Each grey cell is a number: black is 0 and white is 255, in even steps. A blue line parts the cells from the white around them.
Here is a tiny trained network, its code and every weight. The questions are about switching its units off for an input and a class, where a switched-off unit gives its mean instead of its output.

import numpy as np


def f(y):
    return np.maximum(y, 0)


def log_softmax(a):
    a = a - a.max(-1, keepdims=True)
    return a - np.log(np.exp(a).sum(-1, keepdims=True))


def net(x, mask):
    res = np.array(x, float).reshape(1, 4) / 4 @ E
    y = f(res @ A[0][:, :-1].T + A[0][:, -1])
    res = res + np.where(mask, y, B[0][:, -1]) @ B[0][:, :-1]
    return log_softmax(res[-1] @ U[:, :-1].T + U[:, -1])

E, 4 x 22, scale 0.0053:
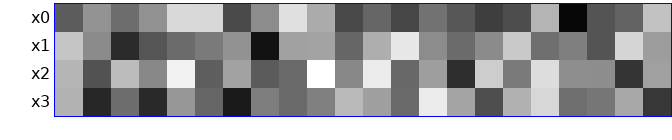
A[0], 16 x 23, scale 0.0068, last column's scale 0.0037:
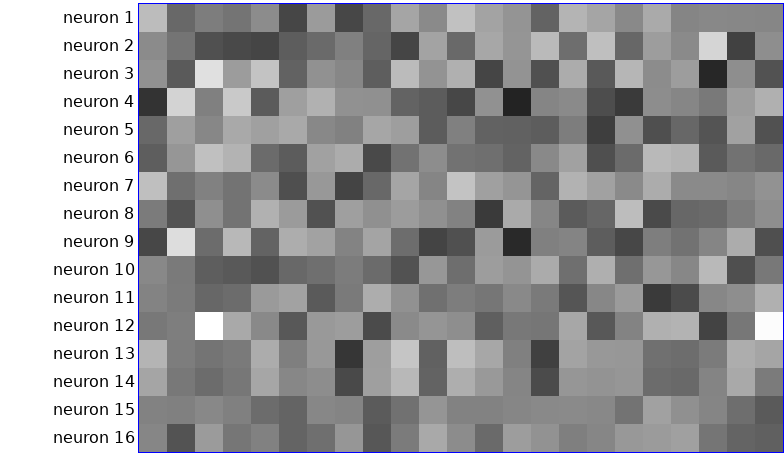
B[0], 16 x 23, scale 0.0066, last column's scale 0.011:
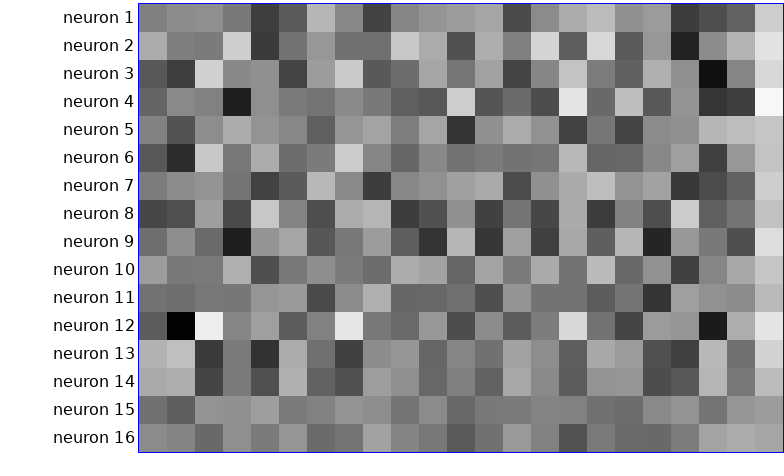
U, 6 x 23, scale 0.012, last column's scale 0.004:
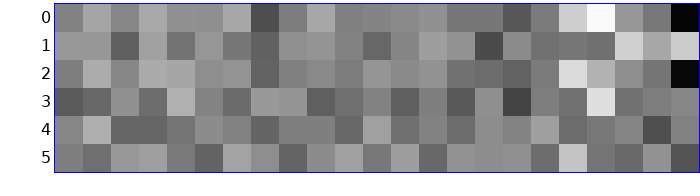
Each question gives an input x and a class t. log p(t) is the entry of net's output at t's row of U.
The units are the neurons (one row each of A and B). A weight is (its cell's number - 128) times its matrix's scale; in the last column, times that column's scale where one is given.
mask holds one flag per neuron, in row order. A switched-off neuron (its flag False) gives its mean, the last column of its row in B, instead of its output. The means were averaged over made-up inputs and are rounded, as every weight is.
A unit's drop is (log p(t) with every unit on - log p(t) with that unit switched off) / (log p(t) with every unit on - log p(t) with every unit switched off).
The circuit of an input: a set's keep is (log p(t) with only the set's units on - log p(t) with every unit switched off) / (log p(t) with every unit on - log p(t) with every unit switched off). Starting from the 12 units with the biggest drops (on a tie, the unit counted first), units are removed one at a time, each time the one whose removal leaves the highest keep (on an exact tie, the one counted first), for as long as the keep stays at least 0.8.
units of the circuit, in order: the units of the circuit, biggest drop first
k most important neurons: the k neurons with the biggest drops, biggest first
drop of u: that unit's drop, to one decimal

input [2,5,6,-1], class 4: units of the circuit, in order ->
(neuron 13)
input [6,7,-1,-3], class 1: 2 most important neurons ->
(neuron 5; neuron 8)
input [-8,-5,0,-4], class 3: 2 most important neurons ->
(neuron 6; neuron 4)
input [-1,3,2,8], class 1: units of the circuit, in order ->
(neuron 4; neuron 12)
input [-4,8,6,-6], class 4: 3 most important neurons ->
(neuron 13; neuron 14; neuron 2)
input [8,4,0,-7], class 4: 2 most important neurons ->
(neuron 12; neuron 13)
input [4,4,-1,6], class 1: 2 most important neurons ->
(neuron 4; neuron 9)
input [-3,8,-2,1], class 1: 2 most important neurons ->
(neuron 12; neuron 3)
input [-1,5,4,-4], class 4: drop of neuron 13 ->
0.3
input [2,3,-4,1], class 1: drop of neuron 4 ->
0.1
